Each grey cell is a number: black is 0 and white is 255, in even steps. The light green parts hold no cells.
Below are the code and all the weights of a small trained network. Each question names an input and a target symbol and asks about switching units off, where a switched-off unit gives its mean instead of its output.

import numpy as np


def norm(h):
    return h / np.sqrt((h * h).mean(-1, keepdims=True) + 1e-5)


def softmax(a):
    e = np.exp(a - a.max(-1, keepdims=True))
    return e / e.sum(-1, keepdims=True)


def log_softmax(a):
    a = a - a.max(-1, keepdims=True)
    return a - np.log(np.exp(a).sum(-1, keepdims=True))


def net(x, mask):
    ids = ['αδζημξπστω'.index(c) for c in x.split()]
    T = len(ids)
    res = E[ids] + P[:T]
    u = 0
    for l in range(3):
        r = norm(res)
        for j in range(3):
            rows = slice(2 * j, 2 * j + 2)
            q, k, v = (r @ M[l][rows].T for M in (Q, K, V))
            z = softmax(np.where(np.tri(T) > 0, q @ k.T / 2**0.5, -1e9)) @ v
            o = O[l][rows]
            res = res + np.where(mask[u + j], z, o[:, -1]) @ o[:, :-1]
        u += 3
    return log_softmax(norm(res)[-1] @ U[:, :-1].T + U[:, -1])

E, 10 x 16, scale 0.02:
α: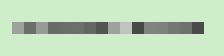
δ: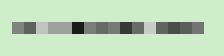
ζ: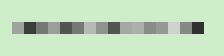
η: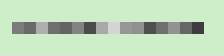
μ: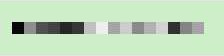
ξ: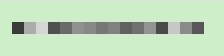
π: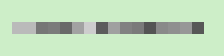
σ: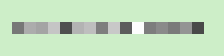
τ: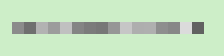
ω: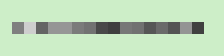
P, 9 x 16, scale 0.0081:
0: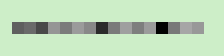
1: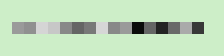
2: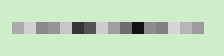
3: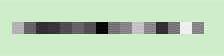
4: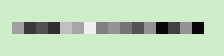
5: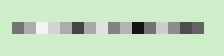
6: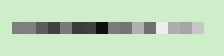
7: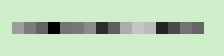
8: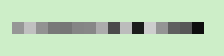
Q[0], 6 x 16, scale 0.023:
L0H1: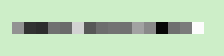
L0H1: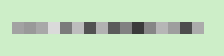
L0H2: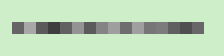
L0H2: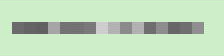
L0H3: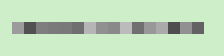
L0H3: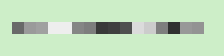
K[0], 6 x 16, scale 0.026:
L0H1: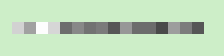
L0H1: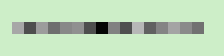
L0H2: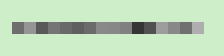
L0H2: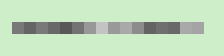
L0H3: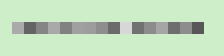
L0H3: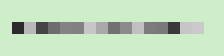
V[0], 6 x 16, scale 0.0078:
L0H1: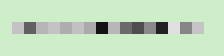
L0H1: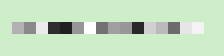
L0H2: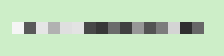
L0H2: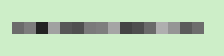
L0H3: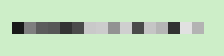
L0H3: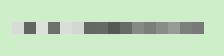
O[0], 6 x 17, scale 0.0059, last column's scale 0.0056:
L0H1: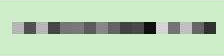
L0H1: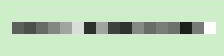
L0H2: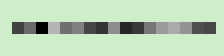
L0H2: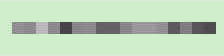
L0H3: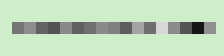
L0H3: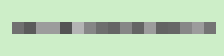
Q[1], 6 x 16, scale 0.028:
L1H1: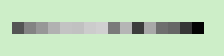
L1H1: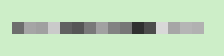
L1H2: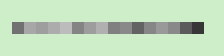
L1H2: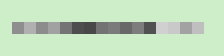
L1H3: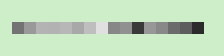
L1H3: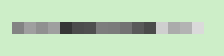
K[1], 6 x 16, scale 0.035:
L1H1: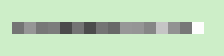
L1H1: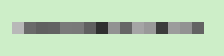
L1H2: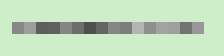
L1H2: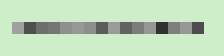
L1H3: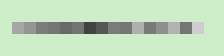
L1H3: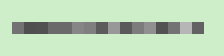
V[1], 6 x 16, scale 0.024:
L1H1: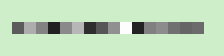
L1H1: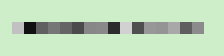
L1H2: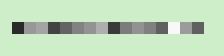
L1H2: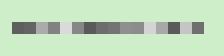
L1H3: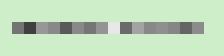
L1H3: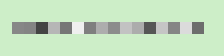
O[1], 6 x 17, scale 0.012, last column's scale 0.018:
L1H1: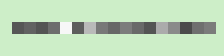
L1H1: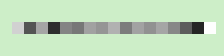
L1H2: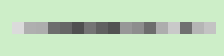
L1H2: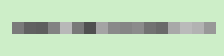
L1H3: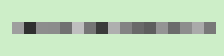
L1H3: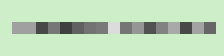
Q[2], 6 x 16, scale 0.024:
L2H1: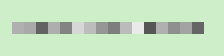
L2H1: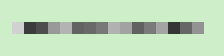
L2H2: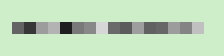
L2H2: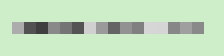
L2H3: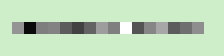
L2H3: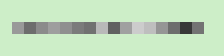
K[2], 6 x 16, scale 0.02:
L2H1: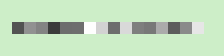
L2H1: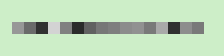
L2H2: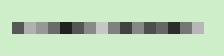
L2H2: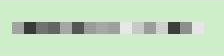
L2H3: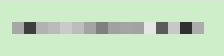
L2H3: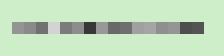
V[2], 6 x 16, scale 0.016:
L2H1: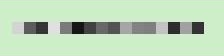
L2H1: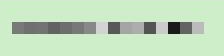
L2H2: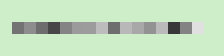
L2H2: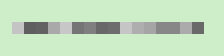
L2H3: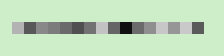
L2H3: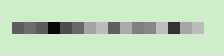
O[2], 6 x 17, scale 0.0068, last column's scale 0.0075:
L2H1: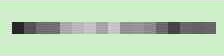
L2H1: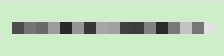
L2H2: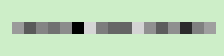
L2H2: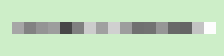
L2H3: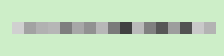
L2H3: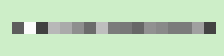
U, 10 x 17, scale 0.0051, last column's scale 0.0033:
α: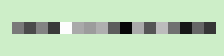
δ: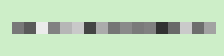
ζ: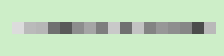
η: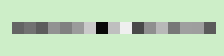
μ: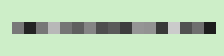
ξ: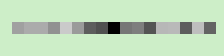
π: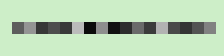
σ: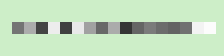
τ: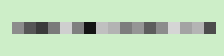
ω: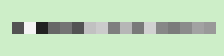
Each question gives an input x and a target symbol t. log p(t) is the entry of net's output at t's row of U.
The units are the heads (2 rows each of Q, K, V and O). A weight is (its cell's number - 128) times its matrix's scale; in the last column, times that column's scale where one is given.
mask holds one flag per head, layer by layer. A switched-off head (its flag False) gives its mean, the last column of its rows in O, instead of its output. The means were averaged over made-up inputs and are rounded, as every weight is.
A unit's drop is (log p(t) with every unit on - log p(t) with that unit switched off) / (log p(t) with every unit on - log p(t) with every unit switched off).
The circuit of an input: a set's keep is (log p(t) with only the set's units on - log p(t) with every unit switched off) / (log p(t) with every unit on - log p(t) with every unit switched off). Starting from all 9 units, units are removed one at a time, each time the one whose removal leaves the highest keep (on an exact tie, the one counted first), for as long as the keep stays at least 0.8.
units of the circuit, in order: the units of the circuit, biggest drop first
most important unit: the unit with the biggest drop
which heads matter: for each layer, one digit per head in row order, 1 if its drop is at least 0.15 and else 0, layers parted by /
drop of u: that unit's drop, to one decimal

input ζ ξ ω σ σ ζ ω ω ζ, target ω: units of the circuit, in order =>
[L1H3]
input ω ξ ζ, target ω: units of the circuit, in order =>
[L1H3, L0H1]
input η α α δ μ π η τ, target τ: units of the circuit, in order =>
[L0H3, L1H2]
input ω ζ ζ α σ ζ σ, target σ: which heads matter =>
000 / 100 / 000
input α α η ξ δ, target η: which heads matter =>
000 / 101 / 000
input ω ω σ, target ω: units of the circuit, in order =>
[L0H1, L1H3]
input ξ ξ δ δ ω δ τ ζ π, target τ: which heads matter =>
000 / 010 / 000
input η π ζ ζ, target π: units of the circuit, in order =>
[L1H1, L1H2, L0H1]
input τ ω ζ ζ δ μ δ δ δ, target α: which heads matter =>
011 / 000 / 000
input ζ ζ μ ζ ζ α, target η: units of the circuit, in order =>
[L0H1, L2H3, L1H1]
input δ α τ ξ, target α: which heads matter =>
000 / 100 / 000
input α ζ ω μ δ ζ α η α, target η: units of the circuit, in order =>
[L0H1, L1H1, L2H3]
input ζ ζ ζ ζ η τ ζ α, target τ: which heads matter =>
000 / 010 / 000
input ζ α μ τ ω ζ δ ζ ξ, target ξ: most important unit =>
L2H1
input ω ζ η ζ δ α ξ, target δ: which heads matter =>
000 / 000 / 000
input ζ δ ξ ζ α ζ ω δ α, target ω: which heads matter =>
000 / 001 / 000
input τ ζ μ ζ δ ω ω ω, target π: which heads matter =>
111 / 100 / 100
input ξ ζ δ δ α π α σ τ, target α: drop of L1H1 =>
0.5
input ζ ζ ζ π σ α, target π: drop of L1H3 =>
0.1
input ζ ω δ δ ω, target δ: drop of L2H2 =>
0.0
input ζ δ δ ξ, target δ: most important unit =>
L1H3
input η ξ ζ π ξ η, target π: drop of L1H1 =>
0.2
